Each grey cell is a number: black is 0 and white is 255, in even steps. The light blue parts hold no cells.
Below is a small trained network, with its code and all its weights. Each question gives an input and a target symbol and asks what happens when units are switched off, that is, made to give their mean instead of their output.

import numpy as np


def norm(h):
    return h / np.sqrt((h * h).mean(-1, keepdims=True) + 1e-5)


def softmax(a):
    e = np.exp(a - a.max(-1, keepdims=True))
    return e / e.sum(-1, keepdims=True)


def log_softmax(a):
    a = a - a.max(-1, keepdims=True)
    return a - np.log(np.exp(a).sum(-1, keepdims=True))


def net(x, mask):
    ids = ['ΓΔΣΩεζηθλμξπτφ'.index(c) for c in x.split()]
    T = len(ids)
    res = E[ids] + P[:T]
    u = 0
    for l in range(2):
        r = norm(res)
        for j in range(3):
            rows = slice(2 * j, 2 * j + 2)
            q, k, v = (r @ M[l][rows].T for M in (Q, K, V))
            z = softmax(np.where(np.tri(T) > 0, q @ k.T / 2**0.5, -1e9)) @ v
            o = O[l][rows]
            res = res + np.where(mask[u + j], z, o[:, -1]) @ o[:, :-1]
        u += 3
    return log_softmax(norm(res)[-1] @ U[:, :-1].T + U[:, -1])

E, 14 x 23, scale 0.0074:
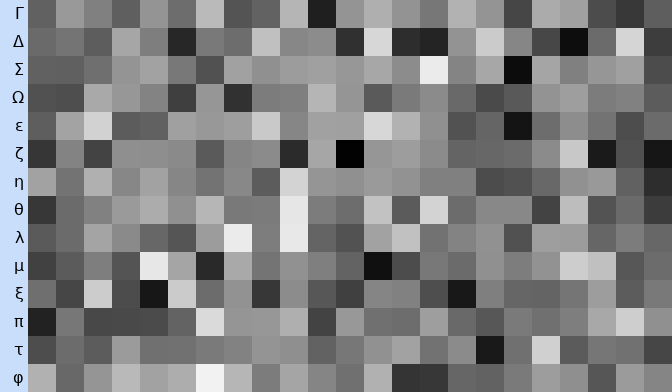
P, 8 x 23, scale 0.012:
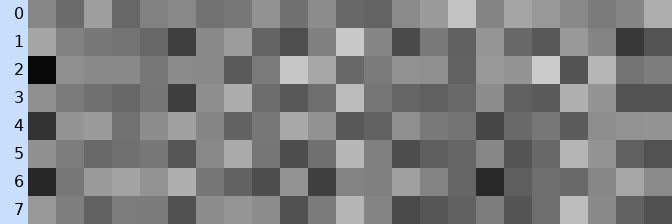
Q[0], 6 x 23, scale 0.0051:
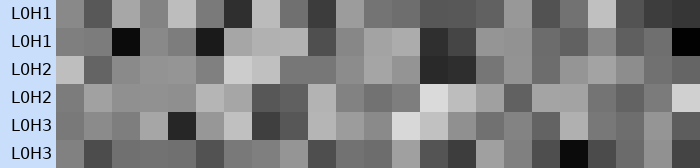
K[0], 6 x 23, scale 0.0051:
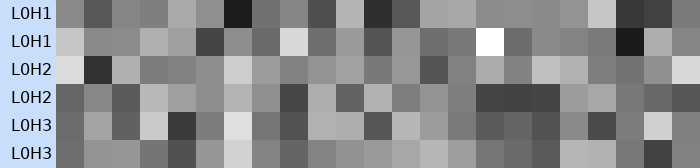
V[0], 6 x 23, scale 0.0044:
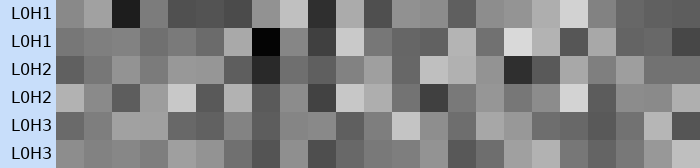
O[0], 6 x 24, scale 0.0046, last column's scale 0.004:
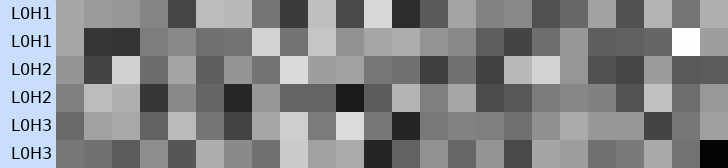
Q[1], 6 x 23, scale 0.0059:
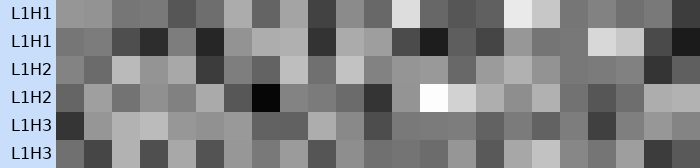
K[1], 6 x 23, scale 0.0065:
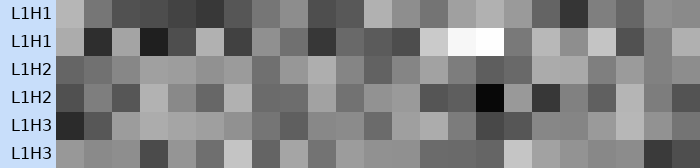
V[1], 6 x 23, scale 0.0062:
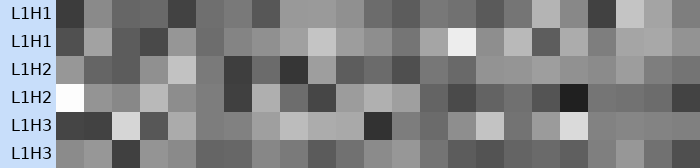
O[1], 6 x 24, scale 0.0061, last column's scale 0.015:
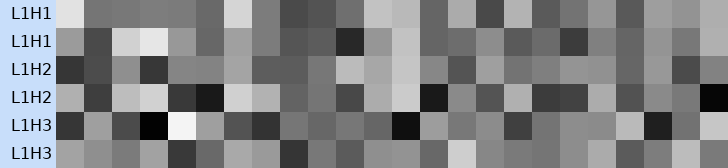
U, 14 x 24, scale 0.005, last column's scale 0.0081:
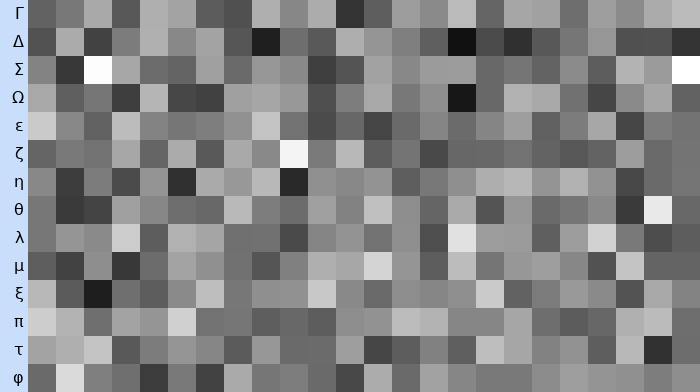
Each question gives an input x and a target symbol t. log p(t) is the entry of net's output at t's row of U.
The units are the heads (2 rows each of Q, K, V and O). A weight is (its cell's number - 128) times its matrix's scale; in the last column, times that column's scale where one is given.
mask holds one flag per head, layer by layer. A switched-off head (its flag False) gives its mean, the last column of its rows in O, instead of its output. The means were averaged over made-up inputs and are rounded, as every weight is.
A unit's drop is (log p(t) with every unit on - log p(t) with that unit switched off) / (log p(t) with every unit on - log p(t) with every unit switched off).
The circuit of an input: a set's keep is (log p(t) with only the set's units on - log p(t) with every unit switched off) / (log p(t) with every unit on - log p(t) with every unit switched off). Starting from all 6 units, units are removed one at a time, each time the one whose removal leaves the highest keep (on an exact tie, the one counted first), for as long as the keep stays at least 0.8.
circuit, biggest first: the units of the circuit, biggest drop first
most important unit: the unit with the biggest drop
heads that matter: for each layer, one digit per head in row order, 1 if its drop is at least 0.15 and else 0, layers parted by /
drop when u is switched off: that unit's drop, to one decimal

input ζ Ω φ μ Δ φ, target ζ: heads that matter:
100 / 101
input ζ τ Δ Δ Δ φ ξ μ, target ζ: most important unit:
L0H1
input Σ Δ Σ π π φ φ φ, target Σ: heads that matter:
000 / 101
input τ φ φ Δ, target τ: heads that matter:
110 / 001
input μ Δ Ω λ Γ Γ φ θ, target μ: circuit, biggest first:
L1H2, L1H3
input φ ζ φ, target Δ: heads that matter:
110 / 010
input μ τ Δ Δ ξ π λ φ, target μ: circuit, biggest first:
L1H2, L1H3
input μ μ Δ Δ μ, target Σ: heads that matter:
001 / 010
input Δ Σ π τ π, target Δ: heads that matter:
110 / 111
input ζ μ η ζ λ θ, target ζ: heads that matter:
100 / 101
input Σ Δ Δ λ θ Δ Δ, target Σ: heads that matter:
000 / 000
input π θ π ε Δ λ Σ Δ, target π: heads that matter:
000 / 111
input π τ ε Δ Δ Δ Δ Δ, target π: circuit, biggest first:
L1H2, L1H3
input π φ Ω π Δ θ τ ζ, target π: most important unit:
L1H2
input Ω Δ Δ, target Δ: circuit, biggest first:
L0H1, L0H2, L1H1
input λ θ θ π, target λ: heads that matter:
110 / 001
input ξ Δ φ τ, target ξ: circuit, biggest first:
L0H2, L1H1, L1H3
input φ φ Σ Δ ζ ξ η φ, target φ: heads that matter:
010 / 101
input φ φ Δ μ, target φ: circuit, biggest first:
L1H3, L1H1, L0H2
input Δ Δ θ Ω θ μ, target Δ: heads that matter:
101 / 000
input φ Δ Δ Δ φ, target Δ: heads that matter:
111 / 011
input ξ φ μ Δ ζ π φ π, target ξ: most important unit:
L0H2
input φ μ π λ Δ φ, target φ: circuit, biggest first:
L1H1, L1H3, L0H2, L1H2
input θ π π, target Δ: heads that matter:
100 / 110
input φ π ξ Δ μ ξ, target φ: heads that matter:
000 / 101
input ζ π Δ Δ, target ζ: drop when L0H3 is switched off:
0.0
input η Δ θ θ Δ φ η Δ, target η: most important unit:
L0H2
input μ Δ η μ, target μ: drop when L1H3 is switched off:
0.5
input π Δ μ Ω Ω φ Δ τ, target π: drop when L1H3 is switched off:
0.4
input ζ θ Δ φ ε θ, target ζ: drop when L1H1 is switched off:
0.3
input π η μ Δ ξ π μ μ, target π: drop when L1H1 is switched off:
0.1
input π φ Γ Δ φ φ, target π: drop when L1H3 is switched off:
0.4
